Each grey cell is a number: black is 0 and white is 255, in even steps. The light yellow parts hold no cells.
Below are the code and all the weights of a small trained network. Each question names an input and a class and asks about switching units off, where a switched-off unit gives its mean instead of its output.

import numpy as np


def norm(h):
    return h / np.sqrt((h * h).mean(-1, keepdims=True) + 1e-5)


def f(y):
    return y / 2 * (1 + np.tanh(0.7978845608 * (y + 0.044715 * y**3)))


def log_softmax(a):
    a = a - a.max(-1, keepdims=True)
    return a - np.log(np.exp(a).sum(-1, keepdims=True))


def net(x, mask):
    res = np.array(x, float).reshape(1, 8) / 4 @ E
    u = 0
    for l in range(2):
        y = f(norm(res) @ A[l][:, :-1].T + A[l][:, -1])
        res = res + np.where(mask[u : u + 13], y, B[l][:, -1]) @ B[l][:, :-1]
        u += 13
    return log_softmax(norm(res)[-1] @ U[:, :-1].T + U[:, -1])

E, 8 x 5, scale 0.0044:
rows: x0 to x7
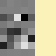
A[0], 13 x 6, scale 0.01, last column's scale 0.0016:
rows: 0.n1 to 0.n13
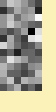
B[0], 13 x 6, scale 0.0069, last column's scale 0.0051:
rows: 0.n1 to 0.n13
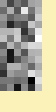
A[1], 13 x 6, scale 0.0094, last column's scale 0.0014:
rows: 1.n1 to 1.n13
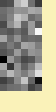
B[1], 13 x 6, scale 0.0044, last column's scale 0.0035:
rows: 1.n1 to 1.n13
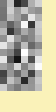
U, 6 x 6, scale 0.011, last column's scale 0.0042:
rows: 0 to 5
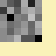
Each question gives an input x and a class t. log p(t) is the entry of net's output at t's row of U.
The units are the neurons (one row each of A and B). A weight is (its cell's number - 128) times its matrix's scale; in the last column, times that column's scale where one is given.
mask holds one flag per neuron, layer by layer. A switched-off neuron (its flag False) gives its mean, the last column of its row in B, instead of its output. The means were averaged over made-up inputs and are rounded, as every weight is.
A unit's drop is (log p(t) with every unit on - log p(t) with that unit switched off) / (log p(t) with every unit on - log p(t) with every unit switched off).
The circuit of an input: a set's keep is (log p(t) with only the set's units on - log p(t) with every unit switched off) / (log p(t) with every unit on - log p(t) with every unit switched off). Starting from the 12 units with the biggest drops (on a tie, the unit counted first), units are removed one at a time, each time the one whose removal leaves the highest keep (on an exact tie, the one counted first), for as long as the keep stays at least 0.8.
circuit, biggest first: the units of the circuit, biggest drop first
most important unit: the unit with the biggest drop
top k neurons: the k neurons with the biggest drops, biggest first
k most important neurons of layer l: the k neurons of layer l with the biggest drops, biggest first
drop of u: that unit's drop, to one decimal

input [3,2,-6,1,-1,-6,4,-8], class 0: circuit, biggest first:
0.n12
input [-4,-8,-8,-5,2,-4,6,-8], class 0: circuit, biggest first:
0.n12; 0.n7
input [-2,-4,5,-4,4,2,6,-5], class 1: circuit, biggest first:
0.n2; 1.n1
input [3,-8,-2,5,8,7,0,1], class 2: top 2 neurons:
0.n8; 0.n6
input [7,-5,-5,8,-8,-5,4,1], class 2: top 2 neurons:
0.n9; 0.n4
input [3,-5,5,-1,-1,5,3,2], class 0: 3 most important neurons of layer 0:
0.n13; 0.n6; 0.n2
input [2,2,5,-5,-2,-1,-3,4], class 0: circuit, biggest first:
0.n13; 1.n9
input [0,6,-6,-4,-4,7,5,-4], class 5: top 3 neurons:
0.n5; 0.n13; 1.n9
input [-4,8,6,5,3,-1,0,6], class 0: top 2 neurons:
0.n13; 1.n9
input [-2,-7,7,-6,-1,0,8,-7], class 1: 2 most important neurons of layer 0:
0.n2; 0.n12
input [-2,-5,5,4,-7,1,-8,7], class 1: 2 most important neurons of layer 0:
0.n7; 0.n12
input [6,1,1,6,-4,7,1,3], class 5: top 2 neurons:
0.n5; 0.n8
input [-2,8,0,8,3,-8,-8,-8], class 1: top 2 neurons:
0.n7; 0.n11
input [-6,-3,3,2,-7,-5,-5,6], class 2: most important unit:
0.n4
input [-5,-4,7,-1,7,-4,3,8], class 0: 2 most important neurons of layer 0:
0.n13; 0.n2
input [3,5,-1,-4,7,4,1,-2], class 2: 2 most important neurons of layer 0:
0.n8; 0.n6
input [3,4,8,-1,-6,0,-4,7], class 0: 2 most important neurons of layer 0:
0.n13; 0.n8
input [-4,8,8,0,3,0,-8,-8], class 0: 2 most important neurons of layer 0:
0.n13; 0.n5
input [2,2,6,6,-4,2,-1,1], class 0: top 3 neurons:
0.n13; 1.n9; 0.n8
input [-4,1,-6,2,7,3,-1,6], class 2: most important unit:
0.n8
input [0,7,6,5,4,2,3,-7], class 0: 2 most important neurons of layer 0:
0.n13; 0.n2
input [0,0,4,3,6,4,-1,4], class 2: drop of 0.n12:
0.2
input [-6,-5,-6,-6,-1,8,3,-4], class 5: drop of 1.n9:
0.2
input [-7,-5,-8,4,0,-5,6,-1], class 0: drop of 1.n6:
0.0
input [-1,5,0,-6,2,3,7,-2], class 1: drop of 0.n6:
0.1
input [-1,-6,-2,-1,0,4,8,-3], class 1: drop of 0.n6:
0.1
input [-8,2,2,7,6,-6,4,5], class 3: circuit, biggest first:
0.n6
